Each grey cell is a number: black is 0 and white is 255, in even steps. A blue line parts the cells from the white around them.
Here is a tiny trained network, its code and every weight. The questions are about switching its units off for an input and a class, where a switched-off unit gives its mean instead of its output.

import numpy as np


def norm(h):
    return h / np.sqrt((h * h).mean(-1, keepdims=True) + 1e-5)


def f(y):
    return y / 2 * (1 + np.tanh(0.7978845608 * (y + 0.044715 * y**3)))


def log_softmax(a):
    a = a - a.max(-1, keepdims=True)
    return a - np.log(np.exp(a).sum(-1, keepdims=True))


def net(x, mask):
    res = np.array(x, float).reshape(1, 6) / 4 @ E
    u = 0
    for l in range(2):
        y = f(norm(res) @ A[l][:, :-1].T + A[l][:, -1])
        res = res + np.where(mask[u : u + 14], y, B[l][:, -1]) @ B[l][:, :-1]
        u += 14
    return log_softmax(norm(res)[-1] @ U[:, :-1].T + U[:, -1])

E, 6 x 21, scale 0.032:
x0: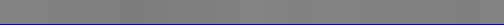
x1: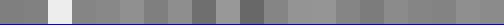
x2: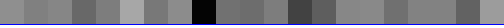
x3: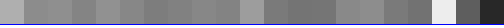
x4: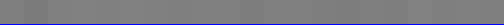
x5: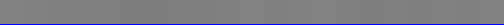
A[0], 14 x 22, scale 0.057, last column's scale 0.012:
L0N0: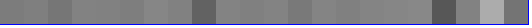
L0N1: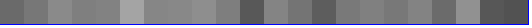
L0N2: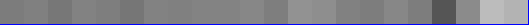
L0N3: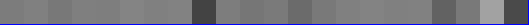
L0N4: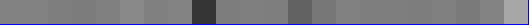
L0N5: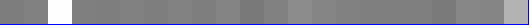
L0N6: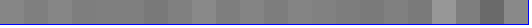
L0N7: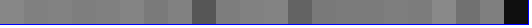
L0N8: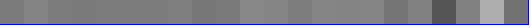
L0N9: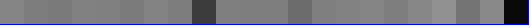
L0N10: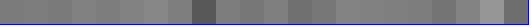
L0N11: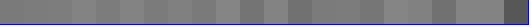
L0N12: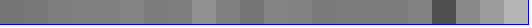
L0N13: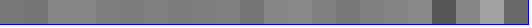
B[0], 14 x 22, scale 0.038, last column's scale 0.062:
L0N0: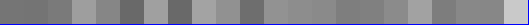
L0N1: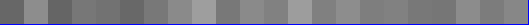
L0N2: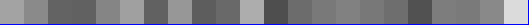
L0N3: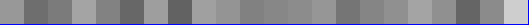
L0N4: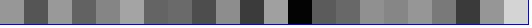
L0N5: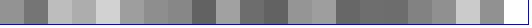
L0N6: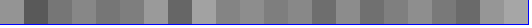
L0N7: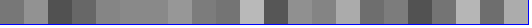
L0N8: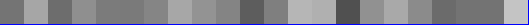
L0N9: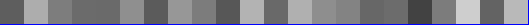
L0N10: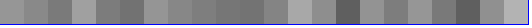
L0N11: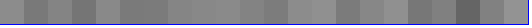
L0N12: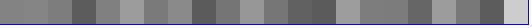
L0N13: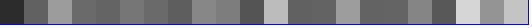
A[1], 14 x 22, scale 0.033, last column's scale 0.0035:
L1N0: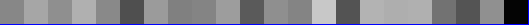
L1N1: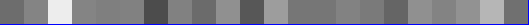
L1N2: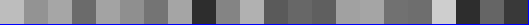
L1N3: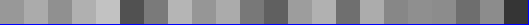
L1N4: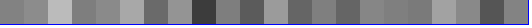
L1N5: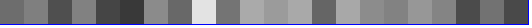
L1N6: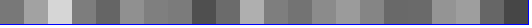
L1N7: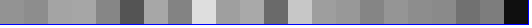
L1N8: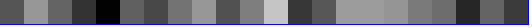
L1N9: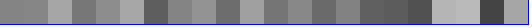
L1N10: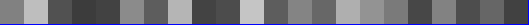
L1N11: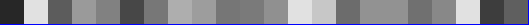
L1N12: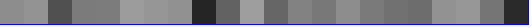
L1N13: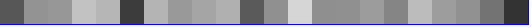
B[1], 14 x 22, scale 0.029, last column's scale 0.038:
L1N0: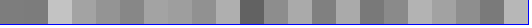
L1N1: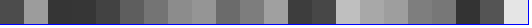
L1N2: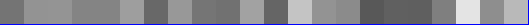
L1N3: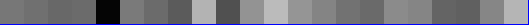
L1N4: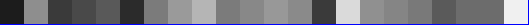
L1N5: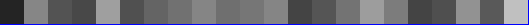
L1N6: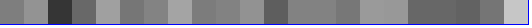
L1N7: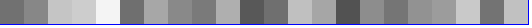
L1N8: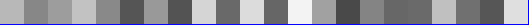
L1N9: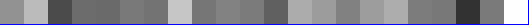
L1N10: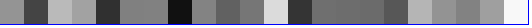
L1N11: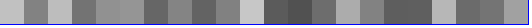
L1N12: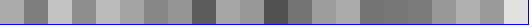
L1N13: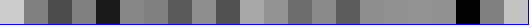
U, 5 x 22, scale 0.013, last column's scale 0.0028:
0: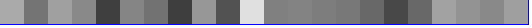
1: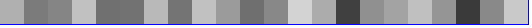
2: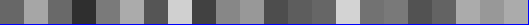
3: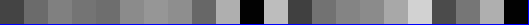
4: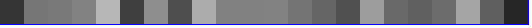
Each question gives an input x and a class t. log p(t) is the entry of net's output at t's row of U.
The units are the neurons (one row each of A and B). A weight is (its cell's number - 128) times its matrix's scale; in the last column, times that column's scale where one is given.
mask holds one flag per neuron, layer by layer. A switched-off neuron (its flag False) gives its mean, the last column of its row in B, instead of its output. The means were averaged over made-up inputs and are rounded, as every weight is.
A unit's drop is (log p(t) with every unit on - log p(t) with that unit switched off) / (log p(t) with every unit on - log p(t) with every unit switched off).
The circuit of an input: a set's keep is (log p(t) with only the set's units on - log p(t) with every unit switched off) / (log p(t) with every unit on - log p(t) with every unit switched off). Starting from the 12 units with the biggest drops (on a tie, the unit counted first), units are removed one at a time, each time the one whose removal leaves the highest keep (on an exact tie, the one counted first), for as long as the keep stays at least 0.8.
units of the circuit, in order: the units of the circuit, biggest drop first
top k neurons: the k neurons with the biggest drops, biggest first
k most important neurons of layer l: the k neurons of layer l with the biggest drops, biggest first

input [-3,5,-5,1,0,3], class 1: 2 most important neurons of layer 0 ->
[L0N4 L0N2]
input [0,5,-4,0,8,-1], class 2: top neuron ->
[L0N3]
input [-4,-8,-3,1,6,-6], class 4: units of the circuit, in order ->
[L0N2 L0N5 L1N5]
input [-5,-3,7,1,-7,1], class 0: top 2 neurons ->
[L0N5 L0N9]
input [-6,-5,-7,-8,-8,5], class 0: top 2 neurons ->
[L0N5 L1N10]
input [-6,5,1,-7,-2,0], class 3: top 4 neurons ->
[L0N13 L0N9 L0N0 L0N3]
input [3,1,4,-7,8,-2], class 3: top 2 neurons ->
[L0N4 L0N13]
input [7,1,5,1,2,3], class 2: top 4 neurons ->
[L0N9 L0N7 L0N4 L0N13]
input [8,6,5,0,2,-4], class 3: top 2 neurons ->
[L0N4 L0N2]
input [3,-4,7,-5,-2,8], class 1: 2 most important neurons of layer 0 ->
[L0N5 L0N3]
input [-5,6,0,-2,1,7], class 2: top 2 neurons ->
[L0N4 L1N10]
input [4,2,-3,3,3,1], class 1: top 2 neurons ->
[L0N4 L0N2]
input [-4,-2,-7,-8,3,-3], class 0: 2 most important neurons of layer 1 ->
[L1N10 L1N8]
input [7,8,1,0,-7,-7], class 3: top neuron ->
[L0N2]
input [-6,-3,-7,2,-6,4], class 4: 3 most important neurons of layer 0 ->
[L0N5 L0N2 L0N4]
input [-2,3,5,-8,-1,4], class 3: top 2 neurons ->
[L0N4 L0N13]
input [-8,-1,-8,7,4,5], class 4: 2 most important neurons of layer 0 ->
[L0N5 L0N4]
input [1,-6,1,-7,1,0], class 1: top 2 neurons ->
[L0N9 L0N0]
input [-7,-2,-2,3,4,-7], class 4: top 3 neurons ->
[L0N5 L0N2 L0N4]
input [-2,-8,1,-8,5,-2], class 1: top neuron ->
[L0N9]
